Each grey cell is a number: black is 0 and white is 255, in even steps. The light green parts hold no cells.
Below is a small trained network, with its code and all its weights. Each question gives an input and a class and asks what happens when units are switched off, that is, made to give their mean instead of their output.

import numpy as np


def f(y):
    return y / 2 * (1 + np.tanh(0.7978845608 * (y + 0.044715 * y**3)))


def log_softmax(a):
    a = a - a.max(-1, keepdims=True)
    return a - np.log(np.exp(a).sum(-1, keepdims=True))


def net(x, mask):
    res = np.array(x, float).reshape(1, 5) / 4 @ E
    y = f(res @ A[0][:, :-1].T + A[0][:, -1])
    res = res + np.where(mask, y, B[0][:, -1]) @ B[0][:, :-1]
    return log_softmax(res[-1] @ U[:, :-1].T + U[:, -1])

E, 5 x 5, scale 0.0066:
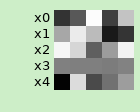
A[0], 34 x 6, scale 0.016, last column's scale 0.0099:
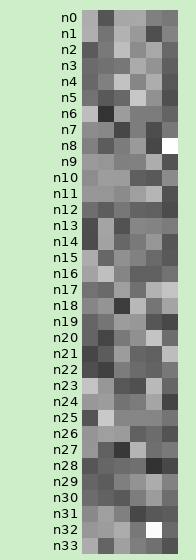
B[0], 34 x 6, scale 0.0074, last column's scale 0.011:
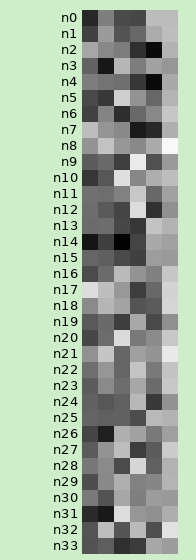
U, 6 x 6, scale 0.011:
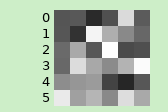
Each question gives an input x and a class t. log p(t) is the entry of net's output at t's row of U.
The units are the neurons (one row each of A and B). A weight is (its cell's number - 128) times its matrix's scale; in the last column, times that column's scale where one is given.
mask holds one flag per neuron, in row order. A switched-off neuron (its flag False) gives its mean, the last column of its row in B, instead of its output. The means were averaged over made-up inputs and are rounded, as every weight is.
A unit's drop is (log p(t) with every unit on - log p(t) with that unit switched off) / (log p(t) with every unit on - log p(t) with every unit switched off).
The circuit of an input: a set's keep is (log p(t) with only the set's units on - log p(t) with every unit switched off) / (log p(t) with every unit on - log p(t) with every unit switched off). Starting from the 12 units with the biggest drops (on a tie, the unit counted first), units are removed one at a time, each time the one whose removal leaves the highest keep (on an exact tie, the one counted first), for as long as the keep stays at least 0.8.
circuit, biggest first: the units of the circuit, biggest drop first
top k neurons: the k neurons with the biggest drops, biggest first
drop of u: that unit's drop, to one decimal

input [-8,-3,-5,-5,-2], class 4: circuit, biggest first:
[n7]
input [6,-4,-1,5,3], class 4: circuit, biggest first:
[n2; n4]
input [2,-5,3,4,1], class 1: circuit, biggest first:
[n21; n20]
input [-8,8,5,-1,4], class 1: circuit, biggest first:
[n31; n16; n26]
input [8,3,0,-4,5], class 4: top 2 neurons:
[n2; n4]
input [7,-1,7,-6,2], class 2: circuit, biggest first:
[n32; n9]
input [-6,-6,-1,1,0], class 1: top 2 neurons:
[n5; n17]
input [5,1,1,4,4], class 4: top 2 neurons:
[n2; n4]
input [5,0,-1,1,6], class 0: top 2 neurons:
[n14; n25]
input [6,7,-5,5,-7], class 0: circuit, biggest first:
[n33; n1]
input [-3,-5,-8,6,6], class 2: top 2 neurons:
[n28; n22]
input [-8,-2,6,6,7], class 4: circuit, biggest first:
[n18; n7]
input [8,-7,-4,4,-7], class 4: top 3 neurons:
[n2; n17; n4]
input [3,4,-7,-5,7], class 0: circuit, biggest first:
[n14]
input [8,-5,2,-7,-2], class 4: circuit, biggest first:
[n2; n4]
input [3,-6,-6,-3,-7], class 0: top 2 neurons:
[n6; n0]
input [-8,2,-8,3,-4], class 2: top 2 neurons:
[n28; n12]
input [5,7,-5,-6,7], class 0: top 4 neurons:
[n14; n25; n13; n21]
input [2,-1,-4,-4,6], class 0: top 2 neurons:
[n14; n13]
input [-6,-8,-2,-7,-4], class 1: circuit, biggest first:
[n5]
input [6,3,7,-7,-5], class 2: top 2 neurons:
[n32; n9]
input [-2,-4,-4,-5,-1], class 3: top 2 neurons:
[n8; n31]
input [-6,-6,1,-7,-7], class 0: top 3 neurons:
[n0; n6; n15]
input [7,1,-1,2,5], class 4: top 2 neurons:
[n2; n4]
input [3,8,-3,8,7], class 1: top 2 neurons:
[n31; n10]
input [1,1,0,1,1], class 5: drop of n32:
0.1
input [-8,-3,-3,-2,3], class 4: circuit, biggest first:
[n7]
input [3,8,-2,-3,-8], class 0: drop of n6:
0.3
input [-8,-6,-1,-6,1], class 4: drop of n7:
0.2
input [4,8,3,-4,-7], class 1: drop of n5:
-0.1
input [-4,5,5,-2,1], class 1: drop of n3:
-0.1
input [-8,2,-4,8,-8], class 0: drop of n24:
0.0
